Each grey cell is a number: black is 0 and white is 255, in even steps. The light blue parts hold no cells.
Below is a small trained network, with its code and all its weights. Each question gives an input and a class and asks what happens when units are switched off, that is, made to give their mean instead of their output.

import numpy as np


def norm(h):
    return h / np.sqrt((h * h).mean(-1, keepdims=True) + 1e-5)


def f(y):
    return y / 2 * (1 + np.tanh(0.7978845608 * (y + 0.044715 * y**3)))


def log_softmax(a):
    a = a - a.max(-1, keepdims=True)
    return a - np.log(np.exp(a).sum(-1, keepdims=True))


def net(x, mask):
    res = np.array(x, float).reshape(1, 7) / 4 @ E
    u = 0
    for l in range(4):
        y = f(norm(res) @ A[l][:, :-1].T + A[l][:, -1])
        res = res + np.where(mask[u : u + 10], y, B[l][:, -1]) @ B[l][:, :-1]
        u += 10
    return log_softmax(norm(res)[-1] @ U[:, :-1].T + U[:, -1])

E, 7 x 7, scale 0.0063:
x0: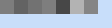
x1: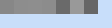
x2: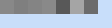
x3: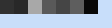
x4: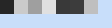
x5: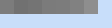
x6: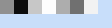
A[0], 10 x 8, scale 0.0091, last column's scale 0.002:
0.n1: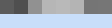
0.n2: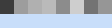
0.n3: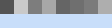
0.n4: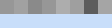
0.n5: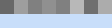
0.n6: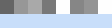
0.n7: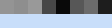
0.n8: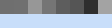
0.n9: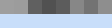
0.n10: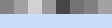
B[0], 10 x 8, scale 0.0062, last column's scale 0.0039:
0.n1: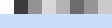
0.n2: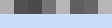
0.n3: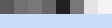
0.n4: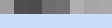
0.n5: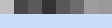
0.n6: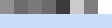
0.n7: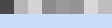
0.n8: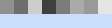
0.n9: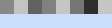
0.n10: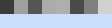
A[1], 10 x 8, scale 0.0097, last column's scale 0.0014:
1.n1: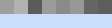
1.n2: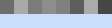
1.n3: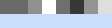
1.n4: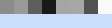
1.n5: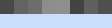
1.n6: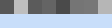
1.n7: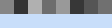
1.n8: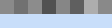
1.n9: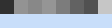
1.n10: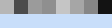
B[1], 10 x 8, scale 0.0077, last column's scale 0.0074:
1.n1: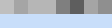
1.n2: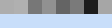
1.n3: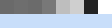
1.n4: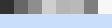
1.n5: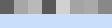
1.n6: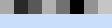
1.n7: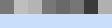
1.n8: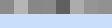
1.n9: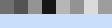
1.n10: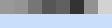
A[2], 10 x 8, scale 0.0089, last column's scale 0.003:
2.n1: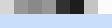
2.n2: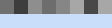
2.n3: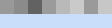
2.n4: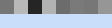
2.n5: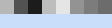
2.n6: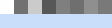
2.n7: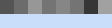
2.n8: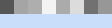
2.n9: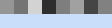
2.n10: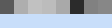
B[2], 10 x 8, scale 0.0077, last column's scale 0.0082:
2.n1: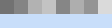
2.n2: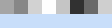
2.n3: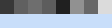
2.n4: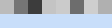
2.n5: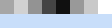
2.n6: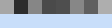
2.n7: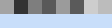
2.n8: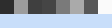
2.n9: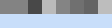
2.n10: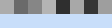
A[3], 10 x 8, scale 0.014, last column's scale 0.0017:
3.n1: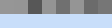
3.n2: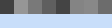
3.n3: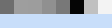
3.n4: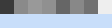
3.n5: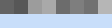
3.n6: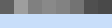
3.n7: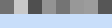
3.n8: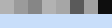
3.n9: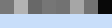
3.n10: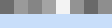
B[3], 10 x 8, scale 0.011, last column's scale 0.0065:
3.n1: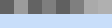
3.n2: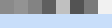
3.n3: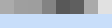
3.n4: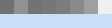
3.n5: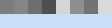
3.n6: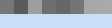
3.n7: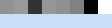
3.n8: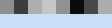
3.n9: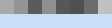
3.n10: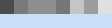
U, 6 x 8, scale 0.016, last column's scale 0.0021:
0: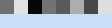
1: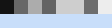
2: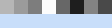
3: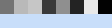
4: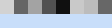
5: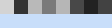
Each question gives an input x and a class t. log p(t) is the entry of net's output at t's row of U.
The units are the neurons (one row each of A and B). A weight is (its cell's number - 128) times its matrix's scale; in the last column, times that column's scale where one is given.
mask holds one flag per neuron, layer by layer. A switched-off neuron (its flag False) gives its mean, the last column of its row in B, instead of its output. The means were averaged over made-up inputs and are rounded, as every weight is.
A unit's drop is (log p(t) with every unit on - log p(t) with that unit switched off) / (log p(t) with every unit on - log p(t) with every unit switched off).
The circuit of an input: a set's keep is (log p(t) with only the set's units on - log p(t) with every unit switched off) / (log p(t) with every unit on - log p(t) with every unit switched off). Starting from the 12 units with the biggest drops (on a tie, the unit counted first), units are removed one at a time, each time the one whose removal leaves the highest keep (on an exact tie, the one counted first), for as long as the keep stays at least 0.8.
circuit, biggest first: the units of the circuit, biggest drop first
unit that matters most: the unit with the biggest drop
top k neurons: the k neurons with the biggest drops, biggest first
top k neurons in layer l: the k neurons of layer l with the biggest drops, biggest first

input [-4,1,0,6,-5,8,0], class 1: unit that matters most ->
1.n4
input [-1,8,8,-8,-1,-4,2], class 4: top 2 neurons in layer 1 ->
[1.n4 1.n3]
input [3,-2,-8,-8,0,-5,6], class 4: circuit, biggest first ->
[1.n4 0.n6 2.n6]
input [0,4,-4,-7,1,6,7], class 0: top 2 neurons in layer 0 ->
[0.n8 0.n5]
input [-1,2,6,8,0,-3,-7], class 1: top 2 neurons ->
[2.n5 1.n4]
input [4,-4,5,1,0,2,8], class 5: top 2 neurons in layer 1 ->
[1.n4 1.n10]
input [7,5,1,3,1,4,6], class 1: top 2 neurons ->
[1.n3 1.n6]
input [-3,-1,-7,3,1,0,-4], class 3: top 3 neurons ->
[1.n3 1.n6 3.n3]
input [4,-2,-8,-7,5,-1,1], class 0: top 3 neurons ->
[1.n10 1.n3 2.n2]
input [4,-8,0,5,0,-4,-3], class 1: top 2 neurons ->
[2.n5 1.n10]
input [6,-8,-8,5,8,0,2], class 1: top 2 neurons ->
[1.n3 2.n5]
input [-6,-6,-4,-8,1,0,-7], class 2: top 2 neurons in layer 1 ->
[1.n6 1.n3]
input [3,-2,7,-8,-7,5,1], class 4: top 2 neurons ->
[1.n3 1.n10]
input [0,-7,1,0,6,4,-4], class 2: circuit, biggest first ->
[1.n6]
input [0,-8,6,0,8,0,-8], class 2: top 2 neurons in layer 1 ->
[1.n6 1.n2]
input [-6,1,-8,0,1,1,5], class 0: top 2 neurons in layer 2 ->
[2.n5 2.n8]
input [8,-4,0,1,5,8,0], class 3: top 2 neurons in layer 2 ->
[2.n8 2.n1]
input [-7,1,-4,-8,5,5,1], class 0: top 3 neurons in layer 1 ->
[1.n10 1.n3 1.n6]
